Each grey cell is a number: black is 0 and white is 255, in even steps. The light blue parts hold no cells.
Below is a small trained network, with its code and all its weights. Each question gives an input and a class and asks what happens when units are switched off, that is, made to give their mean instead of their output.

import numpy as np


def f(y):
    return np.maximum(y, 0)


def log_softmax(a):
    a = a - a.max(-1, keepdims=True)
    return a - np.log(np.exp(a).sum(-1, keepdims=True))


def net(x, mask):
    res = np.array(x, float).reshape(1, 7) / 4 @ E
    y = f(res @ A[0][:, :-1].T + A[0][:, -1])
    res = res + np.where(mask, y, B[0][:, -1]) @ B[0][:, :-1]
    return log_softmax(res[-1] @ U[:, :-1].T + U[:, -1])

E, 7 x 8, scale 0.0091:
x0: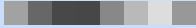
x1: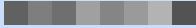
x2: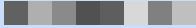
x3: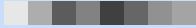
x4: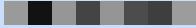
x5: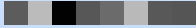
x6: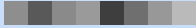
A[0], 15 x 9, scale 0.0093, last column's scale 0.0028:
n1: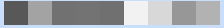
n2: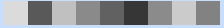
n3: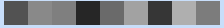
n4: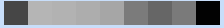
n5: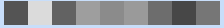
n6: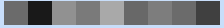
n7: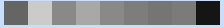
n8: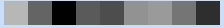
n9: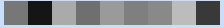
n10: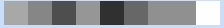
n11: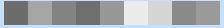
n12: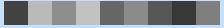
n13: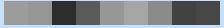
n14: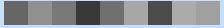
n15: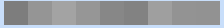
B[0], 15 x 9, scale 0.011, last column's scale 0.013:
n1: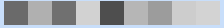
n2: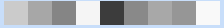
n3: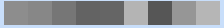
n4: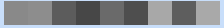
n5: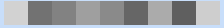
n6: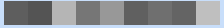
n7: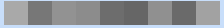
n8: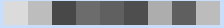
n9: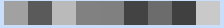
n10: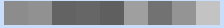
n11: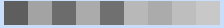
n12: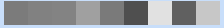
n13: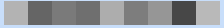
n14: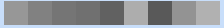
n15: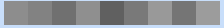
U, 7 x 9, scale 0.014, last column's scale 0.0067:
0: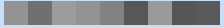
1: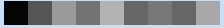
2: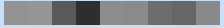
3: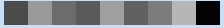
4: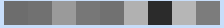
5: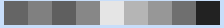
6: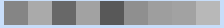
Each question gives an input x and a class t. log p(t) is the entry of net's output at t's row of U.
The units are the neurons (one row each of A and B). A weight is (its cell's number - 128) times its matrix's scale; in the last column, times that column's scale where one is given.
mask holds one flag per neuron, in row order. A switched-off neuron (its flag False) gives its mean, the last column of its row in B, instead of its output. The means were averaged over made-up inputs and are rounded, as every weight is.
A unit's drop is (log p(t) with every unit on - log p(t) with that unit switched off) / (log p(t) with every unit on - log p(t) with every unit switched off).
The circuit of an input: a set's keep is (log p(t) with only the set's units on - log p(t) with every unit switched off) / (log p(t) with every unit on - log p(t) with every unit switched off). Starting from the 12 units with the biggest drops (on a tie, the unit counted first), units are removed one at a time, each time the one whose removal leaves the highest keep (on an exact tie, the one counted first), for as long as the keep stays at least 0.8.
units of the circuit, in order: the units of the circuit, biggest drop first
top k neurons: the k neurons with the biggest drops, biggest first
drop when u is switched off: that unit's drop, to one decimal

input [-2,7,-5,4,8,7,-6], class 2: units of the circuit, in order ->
n2
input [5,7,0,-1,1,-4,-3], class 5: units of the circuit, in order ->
n2, n8
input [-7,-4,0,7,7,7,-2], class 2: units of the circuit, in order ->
n1, n2
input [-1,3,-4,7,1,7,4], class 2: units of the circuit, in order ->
n2, n1
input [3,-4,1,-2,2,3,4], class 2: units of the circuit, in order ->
n2, n11
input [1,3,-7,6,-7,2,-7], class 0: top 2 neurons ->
n13, n5
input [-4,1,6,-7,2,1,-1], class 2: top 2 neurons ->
n2, n4
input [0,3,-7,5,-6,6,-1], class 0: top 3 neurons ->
n13, n5, n2
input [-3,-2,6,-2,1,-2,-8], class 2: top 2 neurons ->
n2, n1
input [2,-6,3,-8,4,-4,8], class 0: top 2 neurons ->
n9, n2
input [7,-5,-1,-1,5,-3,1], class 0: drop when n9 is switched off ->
0.2
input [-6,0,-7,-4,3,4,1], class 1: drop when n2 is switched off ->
0.3
